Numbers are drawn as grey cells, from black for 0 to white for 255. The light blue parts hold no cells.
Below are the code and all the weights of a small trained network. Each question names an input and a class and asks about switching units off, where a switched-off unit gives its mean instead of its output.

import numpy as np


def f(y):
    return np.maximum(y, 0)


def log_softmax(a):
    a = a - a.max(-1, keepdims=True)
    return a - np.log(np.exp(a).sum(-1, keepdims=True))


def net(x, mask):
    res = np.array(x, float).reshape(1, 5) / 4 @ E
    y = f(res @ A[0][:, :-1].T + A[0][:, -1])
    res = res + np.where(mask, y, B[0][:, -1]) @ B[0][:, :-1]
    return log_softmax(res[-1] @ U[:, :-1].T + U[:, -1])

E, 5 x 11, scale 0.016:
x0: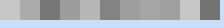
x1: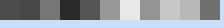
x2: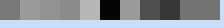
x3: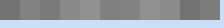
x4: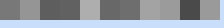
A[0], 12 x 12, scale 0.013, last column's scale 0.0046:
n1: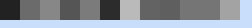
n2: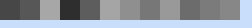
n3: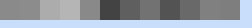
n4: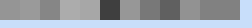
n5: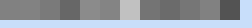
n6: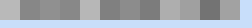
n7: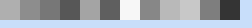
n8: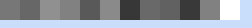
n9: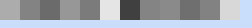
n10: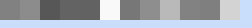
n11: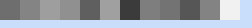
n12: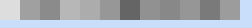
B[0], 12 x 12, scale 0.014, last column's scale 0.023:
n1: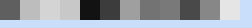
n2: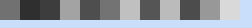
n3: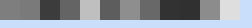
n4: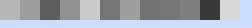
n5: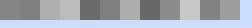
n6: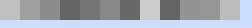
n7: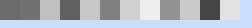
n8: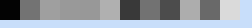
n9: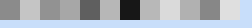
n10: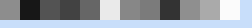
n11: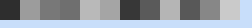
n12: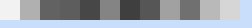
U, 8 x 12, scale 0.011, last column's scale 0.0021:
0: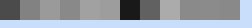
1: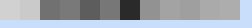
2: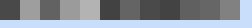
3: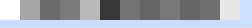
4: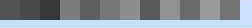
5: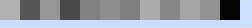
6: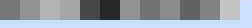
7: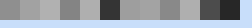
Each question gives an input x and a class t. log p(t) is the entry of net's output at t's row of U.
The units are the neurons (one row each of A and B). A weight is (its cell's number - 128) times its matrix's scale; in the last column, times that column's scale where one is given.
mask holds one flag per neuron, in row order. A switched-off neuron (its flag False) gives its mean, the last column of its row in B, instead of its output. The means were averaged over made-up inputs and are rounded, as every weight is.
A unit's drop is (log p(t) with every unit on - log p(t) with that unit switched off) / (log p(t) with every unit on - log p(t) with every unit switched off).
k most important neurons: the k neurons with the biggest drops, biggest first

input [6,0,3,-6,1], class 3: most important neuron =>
[n12]
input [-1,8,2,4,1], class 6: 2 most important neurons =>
[n1 n2]
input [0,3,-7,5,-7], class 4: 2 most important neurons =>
[n2 n6]
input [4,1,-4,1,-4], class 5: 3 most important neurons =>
[n10 n1 n7]
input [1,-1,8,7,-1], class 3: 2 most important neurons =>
[n8 n4]
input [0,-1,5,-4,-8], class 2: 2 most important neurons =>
[n12 n6]
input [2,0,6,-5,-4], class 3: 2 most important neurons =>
[n8 n3]
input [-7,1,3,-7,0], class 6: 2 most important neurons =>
[n1 n10]
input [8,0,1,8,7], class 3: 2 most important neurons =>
[n12 n9]
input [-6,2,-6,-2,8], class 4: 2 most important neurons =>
[n2 n10]
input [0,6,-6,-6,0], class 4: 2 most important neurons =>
[n2 n6]
